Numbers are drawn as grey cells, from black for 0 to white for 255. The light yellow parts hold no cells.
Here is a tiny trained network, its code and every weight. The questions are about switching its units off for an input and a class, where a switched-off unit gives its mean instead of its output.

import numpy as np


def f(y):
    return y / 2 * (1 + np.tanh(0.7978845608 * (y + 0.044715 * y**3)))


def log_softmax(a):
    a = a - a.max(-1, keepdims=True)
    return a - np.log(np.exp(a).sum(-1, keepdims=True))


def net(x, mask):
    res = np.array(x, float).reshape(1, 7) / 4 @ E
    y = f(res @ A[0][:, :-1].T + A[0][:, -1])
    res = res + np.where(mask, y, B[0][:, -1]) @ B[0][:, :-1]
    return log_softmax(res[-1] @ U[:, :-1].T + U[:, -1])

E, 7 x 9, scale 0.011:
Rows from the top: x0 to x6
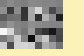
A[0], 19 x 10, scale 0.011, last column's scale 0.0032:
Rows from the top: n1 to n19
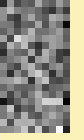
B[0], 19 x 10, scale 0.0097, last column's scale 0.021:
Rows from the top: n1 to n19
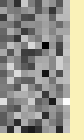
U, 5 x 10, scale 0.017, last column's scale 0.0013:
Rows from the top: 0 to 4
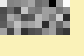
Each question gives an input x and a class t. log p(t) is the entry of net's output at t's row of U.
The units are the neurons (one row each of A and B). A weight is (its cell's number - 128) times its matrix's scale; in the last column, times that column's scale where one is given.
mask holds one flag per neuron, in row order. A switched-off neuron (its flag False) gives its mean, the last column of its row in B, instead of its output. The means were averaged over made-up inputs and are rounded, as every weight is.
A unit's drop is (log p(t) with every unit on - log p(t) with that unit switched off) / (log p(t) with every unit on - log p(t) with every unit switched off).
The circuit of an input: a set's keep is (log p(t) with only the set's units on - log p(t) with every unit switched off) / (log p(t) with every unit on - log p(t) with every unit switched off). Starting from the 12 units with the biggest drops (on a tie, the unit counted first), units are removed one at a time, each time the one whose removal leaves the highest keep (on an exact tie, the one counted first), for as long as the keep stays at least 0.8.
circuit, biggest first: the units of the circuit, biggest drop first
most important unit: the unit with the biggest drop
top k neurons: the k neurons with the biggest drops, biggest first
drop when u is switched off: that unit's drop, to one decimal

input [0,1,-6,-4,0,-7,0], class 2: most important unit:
n10
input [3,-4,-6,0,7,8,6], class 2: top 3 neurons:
(n12, n15, n9)
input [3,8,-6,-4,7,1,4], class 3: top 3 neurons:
(n11, n15, n14)
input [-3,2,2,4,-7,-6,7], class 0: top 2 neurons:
(n15, n1)
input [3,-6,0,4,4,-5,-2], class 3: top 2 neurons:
(n15, n7)
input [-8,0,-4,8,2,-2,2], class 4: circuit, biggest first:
(n15, n19)
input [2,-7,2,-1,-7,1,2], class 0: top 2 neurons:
(n15, n11)
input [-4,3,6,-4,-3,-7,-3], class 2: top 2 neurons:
(n3, n19)
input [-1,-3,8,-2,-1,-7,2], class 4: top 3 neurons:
(n8, n12, n9)
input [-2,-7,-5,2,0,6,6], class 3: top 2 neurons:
(n7, n17)
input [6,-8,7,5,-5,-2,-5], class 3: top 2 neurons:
(n7, n17)
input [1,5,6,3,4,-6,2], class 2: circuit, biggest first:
(n15, n10)
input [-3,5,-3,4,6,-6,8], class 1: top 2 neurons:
(n15, n18)
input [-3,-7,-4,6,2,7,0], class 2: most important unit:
n12
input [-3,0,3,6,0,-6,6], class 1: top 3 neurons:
(n18, n6, n12)
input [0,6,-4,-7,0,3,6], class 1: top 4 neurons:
(n6, n18, n7, n17)
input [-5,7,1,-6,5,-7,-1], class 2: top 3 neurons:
(n10, n15, n3)
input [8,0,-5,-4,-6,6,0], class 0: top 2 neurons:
(n15, n3)
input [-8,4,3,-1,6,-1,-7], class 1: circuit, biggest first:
(n15, n13)
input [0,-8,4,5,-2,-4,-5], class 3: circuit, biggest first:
(n7)
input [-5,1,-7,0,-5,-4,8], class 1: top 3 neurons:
(n6, n18, n8)
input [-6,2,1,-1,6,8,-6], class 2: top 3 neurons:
(n15, n12, n9)
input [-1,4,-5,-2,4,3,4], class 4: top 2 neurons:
(n15, n19)
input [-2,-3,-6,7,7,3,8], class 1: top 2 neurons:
(n15, n6)
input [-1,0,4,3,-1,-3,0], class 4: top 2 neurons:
(n8, n12)
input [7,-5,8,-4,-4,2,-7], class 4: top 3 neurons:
(n8, n6, n18)
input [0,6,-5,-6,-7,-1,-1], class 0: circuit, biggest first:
(n15)
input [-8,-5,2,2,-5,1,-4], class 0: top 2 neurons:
(n15, n11)
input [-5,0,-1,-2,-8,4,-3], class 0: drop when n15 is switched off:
1.2
